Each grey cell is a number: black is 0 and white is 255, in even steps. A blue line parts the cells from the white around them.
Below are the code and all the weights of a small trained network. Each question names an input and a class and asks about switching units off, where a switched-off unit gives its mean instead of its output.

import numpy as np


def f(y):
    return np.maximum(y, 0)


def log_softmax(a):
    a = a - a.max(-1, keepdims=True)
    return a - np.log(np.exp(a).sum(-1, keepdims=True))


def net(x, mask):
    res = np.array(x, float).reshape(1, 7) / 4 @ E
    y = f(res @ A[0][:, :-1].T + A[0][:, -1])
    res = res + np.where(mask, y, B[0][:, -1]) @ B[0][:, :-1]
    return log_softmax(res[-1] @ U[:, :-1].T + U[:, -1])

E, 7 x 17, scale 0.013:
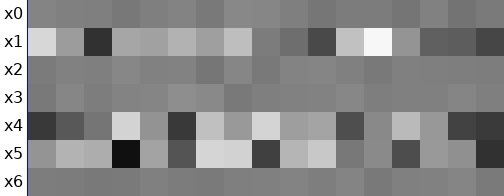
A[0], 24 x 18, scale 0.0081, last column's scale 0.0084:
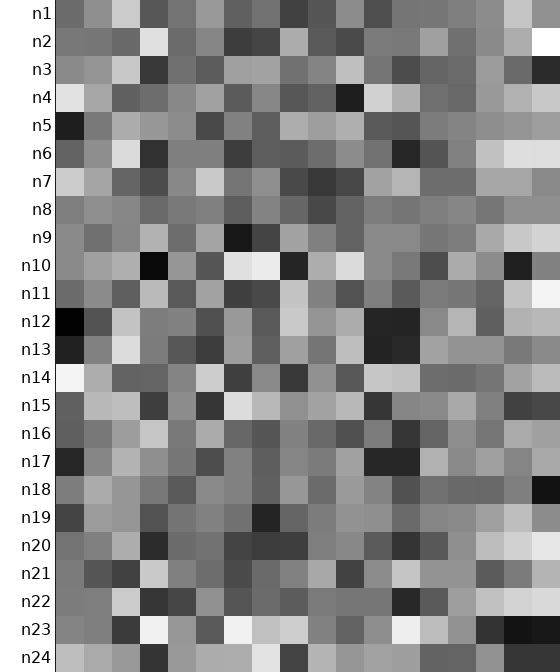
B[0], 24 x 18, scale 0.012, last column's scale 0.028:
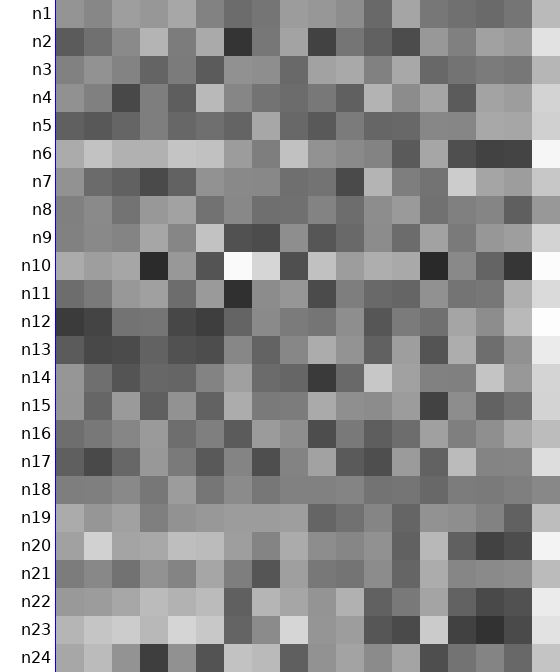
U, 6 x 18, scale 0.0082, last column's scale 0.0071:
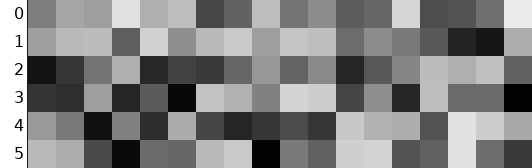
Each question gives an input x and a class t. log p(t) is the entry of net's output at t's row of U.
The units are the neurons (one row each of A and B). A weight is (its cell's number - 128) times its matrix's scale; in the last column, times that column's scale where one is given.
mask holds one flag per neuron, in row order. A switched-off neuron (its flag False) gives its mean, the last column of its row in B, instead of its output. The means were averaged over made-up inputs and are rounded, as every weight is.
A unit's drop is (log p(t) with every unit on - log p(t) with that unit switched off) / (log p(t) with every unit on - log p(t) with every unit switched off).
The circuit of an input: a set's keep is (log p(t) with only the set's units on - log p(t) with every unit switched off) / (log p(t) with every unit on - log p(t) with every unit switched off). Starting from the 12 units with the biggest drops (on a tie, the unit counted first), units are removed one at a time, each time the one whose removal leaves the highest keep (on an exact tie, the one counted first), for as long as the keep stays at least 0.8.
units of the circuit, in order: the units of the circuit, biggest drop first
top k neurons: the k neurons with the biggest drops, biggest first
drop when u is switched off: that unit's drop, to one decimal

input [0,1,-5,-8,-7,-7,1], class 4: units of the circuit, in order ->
n14
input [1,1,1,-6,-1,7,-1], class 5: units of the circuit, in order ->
n23, n6
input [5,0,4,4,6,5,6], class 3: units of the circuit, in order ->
n6, n20
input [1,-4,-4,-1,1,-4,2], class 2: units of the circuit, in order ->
n23, n12
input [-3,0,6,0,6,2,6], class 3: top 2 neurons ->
n6, n20
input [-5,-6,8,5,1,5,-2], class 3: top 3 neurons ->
n13, n12, n23
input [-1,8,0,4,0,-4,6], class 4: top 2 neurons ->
n14, n6
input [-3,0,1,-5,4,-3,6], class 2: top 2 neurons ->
n6, n20
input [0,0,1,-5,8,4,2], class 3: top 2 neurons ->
n6, n20
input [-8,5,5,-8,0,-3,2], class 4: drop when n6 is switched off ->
0.3
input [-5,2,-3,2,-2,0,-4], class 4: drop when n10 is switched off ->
0.3
